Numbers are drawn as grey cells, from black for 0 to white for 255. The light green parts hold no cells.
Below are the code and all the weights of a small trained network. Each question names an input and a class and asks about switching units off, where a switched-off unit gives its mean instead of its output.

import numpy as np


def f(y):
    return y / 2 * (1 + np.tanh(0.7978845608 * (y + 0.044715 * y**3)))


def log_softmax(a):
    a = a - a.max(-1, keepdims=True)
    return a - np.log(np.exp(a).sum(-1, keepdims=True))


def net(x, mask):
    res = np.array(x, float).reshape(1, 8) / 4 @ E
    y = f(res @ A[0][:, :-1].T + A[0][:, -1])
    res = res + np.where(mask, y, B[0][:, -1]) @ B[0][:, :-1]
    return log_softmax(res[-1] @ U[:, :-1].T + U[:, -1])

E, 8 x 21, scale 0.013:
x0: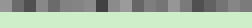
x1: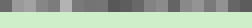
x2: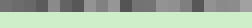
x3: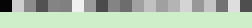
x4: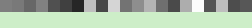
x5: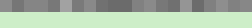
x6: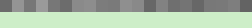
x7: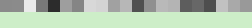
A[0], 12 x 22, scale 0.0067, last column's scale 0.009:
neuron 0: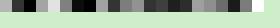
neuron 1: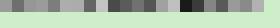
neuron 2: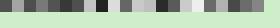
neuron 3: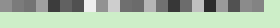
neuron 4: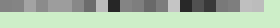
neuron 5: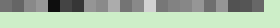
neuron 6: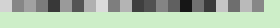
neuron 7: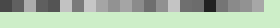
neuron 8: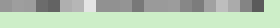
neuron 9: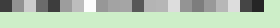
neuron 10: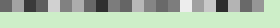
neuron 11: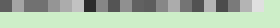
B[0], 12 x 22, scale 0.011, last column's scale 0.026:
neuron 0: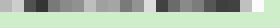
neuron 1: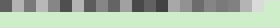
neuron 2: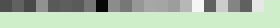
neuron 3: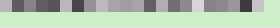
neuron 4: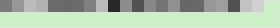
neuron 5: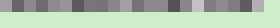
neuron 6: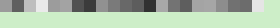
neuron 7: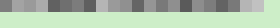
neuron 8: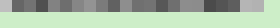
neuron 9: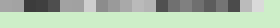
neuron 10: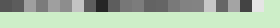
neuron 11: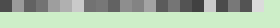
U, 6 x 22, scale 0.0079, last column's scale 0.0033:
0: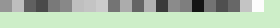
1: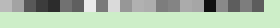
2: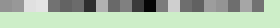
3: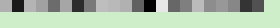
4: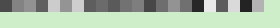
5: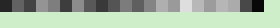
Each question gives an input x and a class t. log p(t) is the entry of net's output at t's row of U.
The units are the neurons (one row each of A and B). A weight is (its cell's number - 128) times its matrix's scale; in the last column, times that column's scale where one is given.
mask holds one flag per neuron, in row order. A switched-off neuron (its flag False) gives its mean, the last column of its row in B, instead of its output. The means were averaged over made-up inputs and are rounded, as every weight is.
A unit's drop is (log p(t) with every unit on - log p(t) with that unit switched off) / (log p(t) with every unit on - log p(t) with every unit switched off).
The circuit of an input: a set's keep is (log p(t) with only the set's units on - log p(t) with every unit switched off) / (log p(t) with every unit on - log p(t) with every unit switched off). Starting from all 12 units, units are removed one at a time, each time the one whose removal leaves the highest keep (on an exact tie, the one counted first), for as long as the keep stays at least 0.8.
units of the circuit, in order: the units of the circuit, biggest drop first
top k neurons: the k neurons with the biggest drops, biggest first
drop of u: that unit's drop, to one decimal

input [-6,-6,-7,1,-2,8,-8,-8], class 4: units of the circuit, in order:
[neuron 10]
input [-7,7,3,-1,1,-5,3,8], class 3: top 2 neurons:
[neuron 6; neuron 3]
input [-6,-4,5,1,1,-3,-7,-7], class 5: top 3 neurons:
[neuron 10; neuron 9; neuron 2]
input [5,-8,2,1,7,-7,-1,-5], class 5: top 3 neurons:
[neuron 2; neuron 9; neuron 10]
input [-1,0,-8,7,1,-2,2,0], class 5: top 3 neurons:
[neuron 0; neuron 10; neuron 2]
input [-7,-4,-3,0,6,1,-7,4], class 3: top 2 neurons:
[neuron 0; neuron 3]
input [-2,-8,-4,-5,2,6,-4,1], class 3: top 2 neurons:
[neuron 6; neuron 9]
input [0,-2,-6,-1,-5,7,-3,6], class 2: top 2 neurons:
[neuron 6; neuron 0]
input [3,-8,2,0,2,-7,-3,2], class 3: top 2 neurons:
[neuron 0; neuron 9]
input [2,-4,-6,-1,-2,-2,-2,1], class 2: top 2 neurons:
[neuron 9; neuron 0]
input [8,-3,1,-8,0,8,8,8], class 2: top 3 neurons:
[neuron 4; neuron 1; neuron 7]
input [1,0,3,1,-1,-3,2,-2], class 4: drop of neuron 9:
0.4
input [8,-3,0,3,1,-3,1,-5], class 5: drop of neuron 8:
0.0
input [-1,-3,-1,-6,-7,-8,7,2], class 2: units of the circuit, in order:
[neuron 6]
